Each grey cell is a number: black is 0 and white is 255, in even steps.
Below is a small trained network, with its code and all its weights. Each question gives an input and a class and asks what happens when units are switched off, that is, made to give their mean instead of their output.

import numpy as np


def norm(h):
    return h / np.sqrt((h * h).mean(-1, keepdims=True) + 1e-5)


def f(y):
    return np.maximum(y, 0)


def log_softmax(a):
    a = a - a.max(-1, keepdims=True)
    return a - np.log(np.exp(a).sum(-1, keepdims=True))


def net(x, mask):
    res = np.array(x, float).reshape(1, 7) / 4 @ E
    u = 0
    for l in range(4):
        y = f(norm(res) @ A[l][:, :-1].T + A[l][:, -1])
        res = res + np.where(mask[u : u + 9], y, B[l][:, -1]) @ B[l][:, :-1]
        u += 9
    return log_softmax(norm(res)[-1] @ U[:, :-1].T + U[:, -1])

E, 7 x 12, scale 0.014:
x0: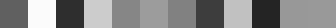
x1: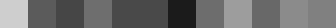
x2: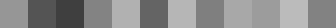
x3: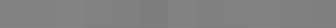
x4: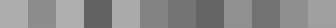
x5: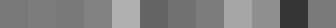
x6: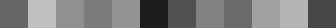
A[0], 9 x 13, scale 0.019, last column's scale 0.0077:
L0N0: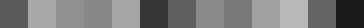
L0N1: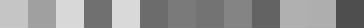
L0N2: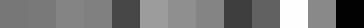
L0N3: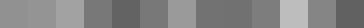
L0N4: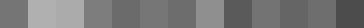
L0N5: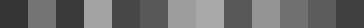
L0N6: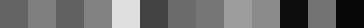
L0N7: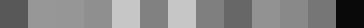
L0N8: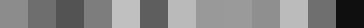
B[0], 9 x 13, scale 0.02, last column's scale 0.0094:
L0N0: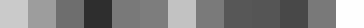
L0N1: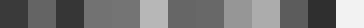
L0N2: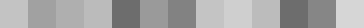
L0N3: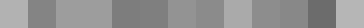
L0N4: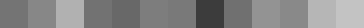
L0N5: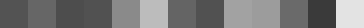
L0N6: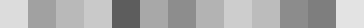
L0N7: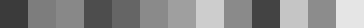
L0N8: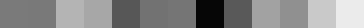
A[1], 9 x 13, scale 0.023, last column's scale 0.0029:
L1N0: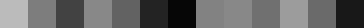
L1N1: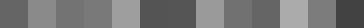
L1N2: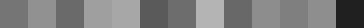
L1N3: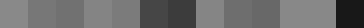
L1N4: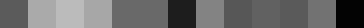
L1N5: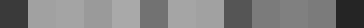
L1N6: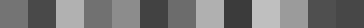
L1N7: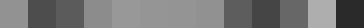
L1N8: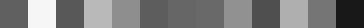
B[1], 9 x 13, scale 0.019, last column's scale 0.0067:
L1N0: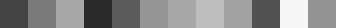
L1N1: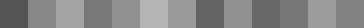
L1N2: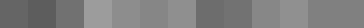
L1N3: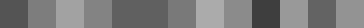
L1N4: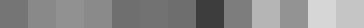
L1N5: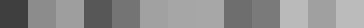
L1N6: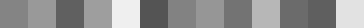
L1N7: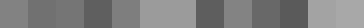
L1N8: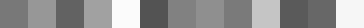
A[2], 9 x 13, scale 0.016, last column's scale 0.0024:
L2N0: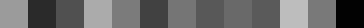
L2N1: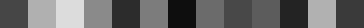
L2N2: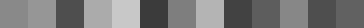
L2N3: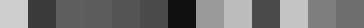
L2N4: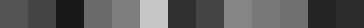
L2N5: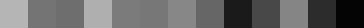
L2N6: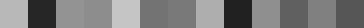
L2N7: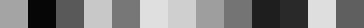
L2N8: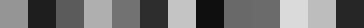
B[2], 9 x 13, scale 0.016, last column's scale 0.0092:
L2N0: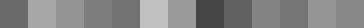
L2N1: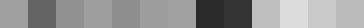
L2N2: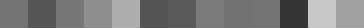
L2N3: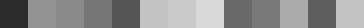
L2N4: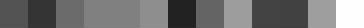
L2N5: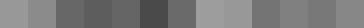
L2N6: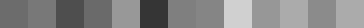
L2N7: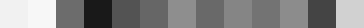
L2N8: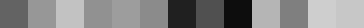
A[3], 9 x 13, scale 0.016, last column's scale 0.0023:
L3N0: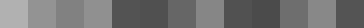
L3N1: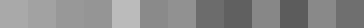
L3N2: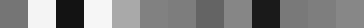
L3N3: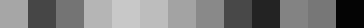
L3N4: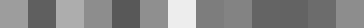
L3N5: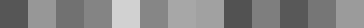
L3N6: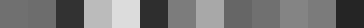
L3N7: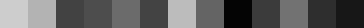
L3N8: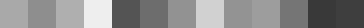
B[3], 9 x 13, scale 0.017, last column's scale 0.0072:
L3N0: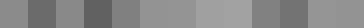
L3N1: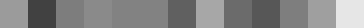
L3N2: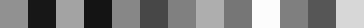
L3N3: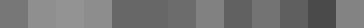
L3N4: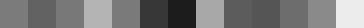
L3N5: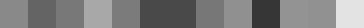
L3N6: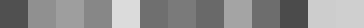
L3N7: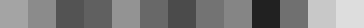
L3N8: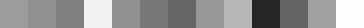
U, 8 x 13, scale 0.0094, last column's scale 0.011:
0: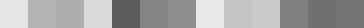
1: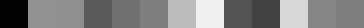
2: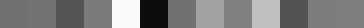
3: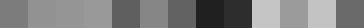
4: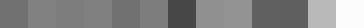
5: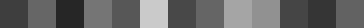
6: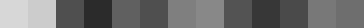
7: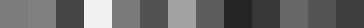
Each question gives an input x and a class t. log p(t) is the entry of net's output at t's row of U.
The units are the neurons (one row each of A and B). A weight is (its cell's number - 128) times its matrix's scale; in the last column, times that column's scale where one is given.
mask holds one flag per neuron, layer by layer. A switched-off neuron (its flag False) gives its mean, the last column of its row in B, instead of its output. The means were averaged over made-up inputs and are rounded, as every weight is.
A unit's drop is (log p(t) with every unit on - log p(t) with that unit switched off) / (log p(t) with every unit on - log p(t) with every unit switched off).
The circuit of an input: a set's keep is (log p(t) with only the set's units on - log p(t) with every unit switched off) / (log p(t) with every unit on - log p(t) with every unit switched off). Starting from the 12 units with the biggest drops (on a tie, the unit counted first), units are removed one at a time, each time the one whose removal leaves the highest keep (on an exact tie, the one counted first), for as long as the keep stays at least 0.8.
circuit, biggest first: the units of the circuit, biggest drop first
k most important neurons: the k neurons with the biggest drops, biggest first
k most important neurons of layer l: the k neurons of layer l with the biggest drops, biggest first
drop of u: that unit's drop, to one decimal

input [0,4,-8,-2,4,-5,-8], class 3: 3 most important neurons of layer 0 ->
L0N0, L0N7, L0N6
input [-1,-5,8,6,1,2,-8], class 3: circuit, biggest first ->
L0N8
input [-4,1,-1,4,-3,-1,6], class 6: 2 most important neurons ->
L0N0, L0N1
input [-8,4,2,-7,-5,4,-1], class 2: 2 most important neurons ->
L1N6, L0N1
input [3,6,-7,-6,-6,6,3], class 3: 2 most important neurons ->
L0N4, L1N4
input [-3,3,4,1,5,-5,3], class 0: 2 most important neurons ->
L0N2, L0N3
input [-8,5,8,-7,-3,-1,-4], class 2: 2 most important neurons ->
L1N6, L2N6
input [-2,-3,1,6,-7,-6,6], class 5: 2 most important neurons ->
L0N5, L0N6
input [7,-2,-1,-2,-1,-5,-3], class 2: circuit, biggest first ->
L1N8, L3N2
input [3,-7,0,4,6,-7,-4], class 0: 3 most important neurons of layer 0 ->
L0N2, L0N3, L0N5
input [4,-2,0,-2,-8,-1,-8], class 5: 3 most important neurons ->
L0N5, L2N4, L0N0
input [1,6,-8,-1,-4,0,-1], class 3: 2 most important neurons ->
L1N4, L0N4
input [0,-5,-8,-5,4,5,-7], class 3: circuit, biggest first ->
L2N1, L0N4
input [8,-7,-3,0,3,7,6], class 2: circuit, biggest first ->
L1N8
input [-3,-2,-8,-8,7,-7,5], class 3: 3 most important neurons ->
L0N4, L2N1, L0N6
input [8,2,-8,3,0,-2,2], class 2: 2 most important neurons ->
L1N8, L0N8
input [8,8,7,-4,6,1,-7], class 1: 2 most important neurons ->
L1N0, L0N0
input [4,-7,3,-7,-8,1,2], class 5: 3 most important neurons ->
L0N5, L2N4, L1N0
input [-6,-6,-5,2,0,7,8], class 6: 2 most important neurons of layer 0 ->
L0N0, L0N2
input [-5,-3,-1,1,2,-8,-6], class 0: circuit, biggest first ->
L0N2
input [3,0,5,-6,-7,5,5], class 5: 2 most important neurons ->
L0N5, L0N2
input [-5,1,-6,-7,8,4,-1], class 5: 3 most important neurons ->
L0N1, L0N8, L2N4
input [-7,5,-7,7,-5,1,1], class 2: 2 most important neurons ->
L1N6, L0N8
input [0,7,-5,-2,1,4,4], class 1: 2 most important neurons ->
L1N0, L0N8
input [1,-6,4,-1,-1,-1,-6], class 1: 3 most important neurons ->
L0N7, L1N5, L0N0
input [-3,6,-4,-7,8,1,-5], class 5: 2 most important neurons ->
L0N1, L2N4
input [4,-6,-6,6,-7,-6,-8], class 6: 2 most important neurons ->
L2N7, L0N1
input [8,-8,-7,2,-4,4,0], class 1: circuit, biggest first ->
L0N7
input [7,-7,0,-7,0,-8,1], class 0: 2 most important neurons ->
L0N2, L0N3
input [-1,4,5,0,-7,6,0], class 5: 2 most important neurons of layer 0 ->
L0N5, L0N2
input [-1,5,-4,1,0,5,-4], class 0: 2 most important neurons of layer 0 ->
L0N6, L0N0
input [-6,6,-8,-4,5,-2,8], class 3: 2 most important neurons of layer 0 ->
L0N4, L0N7
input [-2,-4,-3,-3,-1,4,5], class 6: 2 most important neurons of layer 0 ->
L0N0, L0N2
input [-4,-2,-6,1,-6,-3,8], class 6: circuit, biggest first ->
L0N0
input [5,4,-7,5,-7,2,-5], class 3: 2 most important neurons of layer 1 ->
L1N4, L1N6
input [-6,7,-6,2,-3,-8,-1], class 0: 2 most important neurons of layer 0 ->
L0N2, L0N8
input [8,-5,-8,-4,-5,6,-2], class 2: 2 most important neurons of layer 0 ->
L0N8, L0N2
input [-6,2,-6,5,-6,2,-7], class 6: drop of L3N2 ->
0.1
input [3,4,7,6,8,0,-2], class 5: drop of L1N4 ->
0.1
